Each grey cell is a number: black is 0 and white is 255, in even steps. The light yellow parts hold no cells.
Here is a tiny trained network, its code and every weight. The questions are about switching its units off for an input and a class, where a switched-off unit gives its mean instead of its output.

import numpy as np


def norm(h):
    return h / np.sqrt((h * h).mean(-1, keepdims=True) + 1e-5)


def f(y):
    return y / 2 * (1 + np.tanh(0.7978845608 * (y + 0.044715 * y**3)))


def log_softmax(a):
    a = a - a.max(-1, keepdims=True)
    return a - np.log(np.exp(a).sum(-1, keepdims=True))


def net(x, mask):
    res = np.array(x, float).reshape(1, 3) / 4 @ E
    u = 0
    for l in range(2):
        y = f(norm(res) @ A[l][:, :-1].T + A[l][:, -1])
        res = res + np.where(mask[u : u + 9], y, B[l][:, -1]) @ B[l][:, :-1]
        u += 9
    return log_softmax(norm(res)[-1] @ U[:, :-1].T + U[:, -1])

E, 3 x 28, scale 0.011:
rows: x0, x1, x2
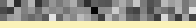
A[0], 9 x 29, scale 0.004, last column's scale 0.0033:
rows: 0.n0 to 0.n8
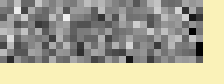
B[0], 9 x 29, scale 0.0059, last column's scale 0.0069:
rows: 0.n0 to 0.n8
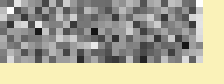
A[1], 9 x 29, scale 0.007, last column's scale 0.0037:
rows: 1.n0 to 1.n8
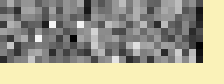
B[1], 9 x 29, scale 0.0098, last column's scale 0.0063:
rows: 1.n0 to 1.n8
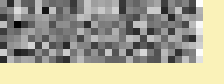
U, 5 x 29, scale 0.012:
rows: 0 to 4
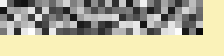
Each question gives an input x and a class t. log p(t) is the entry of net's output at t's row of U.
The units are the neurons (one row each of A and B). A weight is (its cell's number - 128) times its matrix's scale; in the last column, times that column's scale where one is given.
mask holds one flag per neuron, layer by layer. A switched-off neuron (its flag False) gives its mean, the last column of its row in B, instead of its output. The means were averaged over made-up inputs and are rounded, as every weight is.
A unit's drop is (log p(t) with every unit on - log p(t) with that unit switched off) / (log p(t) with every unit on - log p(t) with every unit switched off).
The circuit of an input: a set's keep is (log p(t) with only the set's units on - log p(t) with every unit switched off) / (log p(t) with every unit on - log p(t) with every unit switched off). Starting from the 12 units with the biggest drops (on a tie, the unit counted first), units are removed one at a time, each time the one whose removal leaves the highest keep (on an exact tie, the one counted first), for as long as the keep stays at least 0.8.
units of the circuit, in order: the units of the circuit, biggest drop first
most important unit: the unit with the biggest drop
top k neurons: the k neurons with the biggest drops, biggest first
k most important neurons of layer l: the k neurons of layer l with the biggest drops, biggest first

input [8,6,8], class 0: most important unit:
1.n3
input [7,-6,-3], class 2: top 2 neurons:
[1.n1 1.n0]
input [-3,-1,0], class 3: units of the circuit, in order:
[0.n0 1.n0]
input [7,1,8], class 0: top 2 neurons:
[1.n3 0.n2]
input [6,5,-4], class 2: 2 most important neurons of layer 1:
[1.n0 1.n1]
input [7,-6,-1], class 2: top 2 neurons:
[1.n1 1.n0]
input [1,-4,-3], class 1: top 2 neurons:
[0.n2 0.n0]
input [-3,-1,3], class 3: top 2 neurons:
[0.n0 0.n4]
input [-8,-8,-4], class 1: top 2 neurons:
[1.n4 0.n3]
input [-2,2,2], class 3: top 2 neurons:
[0.n8 1.n0]
